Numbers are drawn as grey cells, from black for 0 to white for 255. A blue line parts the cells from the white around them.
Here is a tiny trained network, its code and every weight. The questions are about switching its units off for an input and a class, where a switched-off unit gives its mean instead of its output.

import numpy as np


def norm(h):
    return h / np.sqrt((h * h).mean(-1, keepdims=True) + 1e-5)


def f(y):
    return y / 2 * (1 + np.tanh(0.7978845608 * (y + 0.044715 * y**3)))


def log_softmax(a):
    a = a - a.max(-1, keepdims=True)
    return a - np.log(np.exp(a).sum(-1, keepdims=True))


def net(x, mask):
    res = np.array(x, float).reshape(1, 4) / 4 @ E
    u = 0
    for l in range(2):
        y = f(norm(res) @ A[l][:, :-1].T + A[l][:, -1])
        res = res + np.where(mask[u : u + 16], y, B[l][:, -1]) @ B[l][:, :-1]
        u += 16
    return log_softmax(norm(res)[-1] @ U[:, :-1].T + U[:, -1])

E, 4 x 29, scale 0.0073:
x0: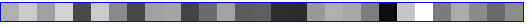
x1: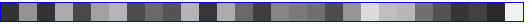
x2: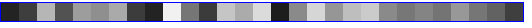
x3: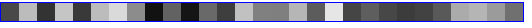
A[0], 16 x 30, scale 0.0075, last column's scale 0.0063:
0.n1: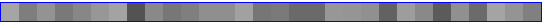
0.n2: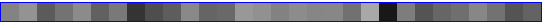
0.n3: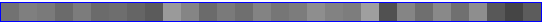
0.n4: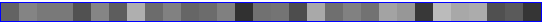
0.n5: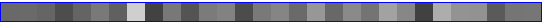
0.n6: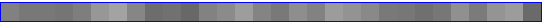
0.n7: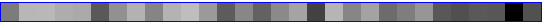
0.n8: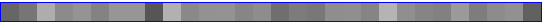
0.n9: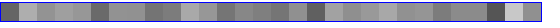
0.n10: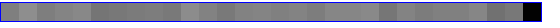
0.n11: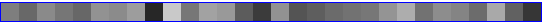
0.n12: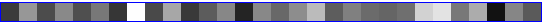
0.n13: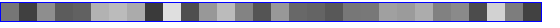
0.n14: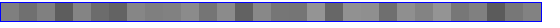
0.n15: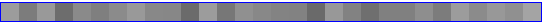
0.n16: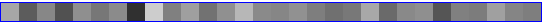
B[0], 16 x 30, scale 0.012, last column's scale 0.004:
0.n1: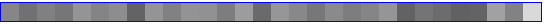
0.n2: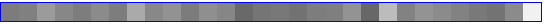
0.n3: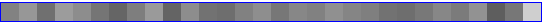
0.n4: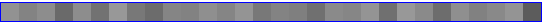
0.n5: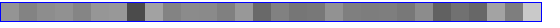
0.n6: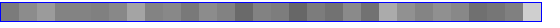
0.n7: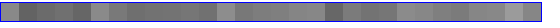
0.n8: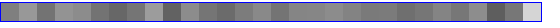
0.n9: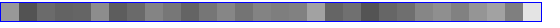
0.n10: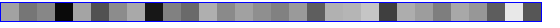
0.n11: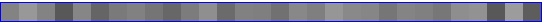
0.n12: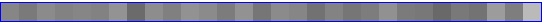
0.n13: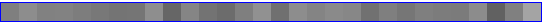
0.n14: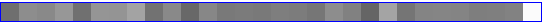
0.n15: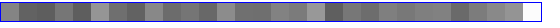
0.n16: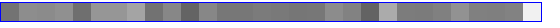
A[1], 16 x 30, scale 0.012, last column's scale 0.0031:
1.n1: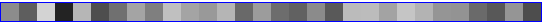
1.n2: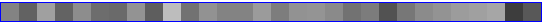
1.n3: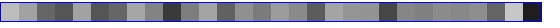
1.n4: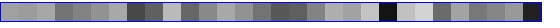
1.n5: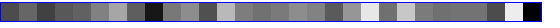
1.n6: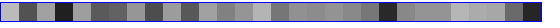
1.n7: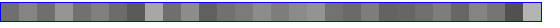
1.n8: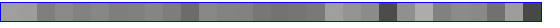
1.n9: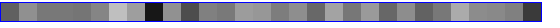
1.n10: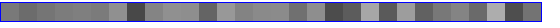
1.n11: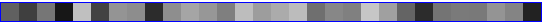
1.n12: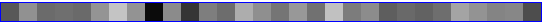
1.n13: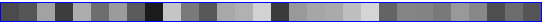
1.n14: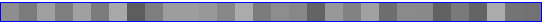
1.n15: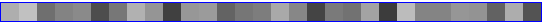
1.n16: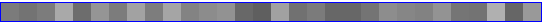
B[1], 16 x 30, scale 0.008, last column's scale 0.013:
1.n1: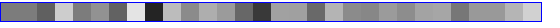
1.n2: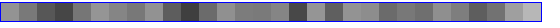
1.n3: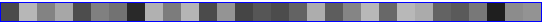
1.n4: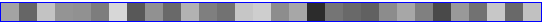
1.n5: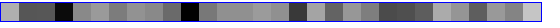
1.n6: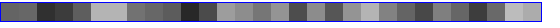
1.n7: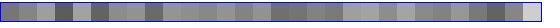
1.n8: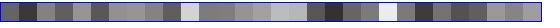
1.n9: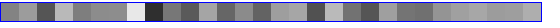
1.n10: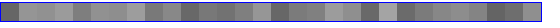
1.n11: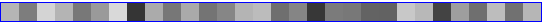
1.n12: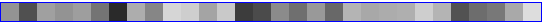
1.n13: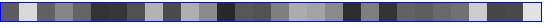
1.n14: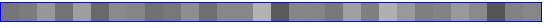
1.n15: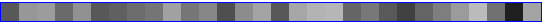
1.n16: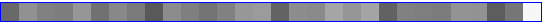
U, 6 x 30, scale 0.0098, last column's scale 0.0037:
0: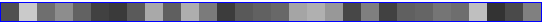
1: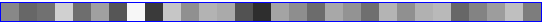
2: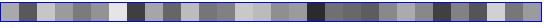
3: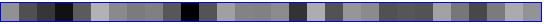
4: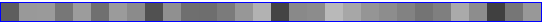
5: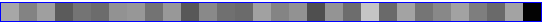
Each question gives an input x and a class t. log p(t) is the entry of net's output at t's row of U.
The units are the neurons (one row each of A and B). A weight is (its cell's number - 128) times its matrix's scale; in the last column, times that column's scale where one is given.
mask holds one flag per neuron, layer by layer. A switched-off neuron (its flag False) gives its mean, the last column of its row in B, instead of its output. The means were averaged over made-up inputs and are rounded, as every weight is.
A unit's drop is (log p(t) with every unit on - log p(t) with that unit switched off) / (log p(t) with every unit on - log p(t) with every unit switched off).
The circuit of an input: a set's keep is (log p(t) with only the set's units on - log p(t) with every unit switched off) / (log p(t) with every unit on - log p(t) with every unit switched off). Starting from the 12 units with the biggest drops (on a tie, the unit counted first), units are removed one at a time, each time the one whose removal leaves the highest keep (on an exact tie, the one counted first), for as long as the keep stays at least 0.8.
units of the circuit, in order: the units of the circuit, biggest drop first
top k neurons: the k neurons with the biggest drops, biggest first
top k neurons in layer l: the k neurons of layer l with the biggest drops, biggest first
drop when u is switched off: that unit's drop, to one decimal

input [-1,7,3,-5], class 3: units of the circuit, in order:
[1.n5]
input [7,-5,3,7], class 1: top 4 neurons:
[1.n12 1.n9 0.n5 1.n11]
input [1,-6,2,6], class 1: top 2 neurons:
[1.n12 0.n9]
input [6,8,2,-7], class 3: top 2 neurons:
[1.n5 0.n2]
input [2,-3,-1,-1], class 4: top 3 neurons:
[0.n15 1.n13 0.n9]
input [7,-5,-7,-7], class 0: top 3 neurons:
[1.n15 0.n2 1.n12]
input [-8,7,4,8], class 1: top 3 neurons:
[1.n12 1.n9 0.n1]
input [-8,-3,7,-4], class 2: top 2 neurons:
[1.n11 0.n5]
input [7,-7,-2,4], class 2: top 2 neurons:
[1.n4 0.n9]
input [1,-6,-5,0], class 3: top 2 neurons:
[1.n6 1.n13]
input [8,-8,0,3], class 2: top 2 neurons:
[1.n4 0.n9]
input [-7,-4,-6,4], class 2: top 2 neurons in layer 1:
[1.n11 1.n13]
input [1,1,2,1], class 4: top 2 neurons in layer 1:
[1.n13 1.n1]
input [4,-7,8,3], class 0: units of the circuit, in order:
[1.n13]
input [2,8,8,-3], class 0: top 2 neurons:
[1.n13 0.n15]
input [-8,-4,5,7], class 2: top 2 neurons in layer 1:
[1.n11 1.n1]
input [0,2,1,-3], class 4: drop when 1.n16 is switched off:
0.1
